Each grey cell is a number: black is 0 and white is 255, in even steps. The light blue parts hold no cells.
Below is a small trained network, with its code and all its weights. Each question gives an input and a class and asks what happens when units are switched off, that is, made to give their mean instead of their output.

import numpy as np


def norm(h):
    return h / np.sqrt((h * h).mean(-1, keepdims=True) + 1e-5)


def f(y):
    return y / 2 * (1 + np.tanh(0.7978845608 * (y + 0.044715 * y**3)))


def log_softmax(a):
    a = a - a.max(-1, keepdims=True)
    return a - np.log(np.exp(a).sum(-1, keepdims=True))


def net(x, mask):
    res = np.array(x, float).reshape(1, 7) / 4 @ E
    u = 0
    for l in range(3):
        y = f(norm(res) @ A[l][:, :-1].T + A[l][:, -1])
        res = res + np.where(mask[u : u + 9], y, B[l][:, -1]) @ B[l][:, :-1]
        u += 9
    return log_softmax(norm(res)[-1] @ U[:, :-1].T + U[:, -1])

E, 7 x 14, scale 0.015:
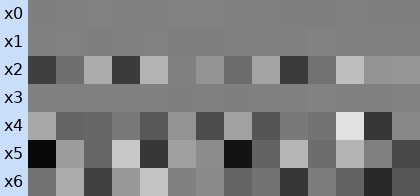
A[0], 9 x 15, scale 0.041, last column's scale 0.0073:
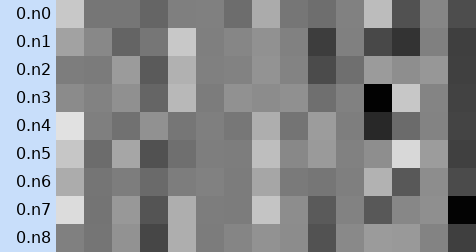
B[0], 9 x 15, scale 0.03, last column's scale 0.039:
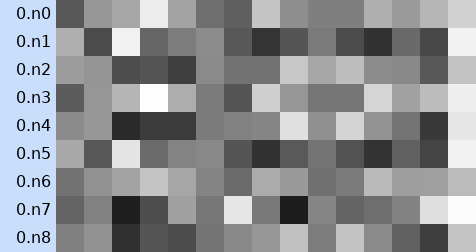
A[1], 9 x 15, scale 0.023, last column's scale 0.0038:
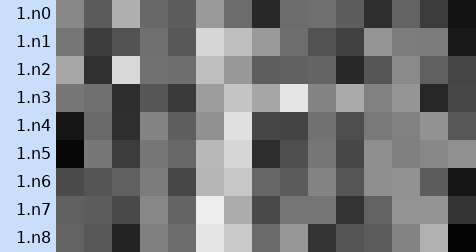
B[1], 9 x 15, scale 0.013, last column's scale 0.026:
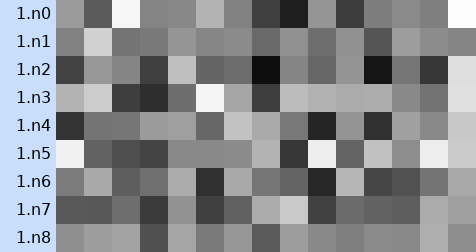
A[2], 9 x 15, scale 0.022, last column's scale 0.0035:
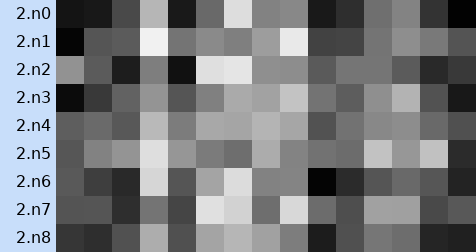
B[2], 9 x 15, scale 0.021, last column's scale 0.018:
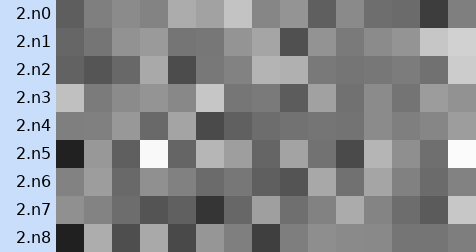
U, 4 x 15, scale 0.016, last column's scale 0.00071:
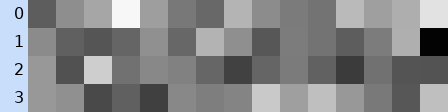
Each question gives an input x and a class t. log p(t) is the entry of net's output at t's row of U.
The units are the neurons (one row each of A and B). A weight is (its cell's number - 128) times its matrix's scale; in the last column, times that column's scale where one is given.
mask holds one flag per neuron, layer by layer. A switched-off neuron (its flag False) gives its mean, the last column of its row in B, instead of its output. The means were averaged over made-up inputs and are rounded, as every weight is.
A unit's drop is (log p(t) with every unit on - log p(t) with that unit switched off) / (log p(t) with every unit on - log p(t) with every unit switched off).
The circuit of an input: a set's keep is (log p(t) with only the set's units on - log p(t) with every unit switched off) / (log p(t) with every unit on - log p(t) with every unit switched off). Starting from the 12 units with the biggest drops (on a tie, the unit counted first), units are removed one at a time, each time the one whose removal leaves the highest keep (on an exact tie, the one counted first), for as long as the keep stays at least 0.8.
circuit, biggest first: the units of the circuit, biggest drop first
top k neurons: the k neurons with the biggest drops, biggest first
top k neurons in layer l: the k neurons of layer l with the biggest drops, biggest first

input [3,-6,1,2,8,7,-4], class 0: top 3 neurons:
0.n4; 0.n1; 0.n5
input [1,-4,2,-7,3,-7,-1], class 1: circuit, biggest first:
0.n7
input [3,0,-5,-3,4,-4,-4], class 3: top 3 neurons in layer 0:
0.n4; 0.n1; 0.n3
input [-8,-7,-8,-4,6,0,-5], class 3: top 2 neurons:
0.n4; 0.n3
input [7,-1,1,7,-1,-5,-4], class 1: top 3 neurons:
0.n7; 0.n1; 0.n5
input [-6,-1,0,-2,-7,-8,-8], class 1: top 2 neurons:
0.n7; 0.n0
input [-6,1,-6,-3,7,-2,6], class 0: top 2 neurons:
0.n0; 0.n5
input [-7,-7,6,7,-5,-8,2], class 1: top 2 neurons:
0.n7; 0.n4
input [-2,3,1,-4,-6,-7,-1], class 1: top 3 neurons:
0.n7; 0.n0; 0.n6
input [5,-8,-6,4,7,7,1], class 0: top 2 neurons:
0.n4; 0.n1
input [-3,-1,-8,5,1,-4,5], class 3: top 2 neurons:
0.n4; 0.n5
